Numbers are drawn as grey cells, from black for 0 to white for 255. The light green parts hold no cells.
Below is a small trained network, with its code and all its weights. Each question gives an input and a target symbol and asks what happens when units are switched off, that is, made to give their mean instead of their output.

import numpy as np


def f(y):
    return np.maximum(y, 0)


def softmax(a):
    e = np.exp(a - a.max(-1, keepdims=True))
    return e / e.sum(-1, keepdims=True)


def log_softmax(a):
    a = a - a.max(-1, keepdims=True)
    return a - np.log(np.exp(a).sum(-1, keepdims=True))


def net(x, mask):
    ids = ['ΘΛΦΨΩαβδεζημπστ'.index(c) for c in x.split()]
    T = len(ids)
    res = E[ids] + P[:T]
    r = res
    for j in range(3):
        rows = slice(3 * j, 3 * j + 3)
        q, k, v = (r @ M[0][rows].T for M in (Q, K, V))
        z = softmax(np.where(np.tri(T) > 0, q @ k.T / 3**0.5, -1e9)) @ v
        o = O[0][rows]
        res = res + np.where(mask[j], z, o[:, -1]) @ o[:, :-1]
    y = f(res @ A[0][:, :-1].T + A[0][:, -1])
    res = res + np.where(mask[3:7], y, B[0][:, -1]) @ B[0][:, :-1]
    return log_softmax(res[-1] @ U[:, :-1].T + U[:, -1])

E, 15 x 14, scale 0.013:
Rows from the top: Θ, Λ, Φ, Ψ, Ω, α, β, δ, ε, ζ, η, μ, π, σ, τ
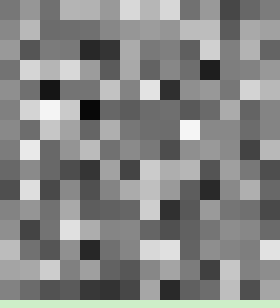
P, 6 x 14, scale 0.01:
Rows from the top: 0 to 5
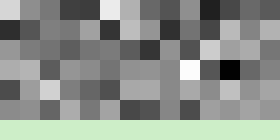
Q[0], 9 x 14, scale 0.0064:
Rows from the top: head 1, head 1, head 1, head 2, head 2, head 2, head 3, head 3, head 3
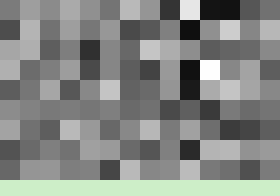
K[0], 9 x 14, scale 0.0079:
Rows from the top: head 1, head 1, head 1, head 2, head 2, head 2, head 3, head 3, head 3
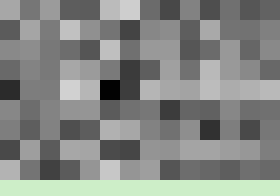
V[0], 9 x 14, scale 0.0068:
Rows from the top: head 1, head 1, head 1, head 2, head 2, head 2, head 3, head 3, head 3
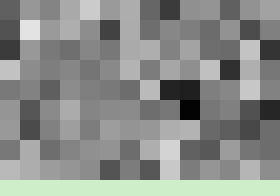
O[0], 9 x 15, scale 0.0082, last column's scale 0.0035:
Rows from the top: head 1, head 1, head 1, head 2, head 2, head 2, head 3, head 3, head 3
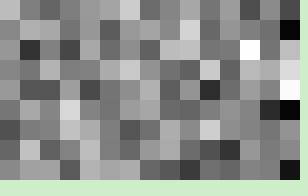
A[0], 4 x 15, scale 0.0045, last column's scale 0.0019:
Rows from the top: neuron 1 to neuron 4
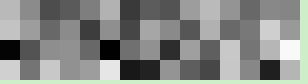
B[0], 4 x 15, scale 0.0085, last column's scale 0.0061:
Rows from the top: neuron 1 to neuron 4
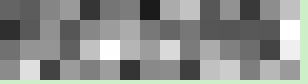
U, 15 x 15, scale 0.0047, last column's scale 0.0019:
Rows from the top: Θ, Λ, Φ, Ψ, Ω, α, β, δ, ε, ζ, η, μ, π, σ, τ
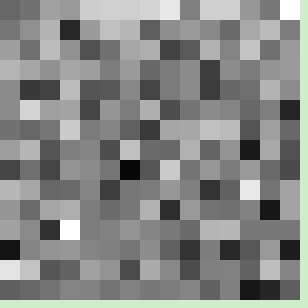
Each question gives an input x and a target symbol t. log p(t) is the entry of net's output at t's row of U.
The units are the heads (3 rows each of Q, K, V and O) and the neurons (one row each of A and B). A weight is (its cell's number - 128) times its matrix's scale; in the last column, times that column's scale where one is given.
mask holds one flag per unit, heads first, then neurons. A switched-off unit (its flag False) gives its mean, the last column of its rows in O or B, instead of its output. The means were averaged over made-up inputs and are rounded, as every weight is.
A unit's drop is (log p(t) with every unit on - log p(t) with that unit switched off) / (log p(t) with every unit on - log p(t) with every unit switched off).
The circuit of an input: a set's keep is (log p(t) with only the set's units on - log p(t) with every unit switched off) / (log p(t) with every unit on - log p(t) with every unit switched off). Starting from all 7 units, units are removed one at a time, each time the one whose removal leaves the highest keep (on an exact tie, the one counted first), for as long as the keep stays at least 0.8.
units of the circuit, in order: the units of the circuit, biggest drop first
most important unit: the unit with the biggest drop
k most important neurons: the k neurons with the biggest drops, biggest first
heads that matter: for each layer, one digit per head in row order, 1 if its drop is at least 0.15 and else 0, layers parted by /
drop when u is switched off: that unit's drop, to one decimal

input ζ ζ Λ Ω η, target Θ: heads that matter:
100
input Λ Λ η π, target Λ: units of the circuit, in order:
(head 2)
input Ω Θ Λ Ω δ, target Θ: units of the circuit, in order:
(neuron 3; head 3)
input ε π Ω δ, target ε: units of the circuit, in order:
(head 1; head 3)
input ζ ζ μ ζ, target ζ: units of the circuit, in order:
(head 1; head 3; neuron 3)
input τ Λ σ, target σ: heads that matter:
001
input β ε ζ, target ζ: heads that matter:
101
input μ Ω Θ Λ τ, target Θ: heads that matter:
000
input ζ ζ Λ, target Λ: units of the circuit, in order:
(head 2; head 3)
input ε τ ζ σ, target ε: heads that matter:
111
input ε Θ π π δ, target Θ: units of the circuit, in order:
(neuron 3; head 1)
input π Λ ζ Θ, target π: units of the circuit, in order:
(head 1; head 3)
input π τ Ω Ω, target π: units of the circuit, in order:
(head 1; neuron 2)
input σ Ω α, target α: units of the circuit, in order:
(head 1; head 3; neuron 4)
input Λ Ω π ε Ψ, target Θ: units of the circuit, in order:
(neuron 3)
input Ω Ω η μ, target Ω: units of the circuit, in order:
(head 1; head 2; neuron 3)
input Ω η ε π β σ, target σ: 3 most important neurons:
(neuron 4; neuron 1; neuron 2)
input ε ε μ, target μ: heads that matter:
010
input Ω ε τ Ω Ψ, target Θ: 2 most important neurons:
(neuron 3; neuron 1)
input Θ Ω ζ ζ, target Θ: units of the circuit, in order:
(head 2)
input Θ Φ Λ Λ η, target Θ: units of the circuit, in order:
(neuron 3; head 1)
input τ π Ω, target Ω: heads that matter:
010
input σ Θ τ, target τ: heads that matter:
110
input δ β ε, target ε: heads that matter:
110
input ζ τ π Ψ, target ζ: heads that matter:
101
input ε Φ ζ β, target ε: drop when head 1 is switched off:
0.4
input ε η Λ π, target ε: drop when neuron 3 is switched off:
0.0
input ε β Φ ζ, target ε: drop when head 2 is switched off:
0.2
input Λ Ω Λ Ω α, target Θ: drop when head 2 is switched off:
-0.1
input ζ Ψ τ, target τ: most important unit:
head 2
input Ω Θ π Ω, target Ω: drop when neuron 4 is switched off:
0.0
